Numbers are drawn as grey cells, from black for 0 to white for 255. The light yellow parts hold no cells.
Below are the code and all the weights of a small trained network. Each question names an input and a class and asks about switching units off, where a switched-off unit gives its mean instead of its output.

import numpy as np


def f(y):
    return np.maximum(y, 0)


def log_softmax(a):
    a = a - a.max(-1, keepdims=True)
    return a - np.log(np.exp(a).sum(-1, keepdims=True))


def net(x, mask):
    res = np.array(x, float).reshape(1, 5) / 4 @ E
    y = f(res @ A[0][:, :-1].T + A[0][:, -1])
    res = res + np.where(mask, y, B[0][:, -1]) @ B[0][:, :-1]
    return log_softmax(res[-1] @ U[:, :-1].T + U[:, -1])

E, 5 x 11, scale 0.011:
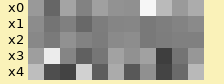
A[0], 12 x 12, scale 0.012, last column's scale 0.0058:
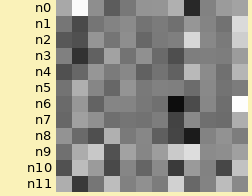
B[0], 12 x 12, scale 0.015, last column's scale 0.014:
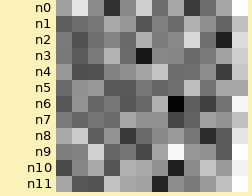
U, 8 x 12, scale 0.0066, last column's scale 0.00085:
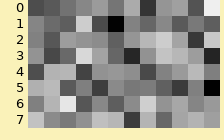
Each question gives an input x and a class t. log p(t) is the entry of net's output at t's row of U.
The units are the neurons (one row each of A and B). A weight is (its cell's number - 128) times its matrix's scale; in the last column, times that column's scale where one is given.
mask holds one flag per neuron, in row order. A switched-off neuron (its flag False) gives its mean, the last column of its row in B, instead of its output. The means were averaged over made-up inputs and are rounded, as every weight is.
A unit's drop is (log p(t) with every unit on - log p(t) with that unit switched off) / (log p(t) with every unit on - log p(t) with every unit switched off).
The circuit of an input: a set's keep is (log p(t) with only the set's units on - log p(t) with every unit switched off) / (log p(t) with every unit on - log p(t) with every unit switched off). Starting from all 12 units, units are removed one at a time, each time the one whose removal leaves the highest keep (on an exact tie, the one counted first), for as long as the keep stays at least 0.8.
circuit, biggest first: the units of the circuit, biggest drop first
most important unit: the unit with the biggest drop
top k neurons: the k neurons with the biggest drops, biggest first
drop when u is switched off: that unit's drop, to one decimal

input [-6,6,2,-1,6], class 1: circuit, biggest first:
(n3)
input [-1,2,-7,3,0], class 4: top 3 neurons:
(n8, n11, n2)
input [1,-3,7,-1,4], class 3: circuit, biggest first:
(n0, n11)
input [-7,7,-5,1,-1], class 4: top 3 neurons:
(n10, n2, n4)
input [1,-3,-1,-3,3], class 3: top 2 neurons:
(n6, n11)
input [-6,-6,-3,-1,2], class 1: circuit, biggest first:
(n0, n8)
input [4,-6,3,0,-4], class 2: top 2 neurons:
(n0, n2)
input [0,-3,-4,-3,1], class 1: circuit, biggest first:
(n10, n0)
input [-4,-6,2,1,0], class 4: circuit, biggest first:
(n2, n10)
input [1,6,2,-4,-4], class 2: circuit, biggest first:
(n6, n2)
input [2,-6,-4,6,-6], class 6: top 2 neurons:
(n9, n6)
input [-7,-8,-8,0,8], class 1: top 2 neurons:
(n3, n0)
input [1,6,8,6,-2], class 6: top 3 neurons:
(n6, n9, n11)
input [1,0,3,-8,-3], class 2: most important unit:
n6
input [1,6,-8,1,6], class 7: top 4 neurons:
(n11, n6, n2, n1)
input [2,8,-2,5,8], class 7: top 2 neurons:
(n11, n6)
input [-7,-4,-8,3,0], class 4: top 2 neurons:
(n10, n7)
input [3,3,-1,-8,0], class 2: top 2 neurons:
(n2, n4)
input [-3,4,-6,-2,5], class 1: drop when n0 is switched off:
0.2
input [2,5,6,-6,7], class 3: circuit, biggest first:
(n11)
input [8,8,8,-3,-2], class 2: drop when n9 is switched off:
0.1
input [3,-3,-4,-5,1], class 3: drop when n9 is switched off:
0.2
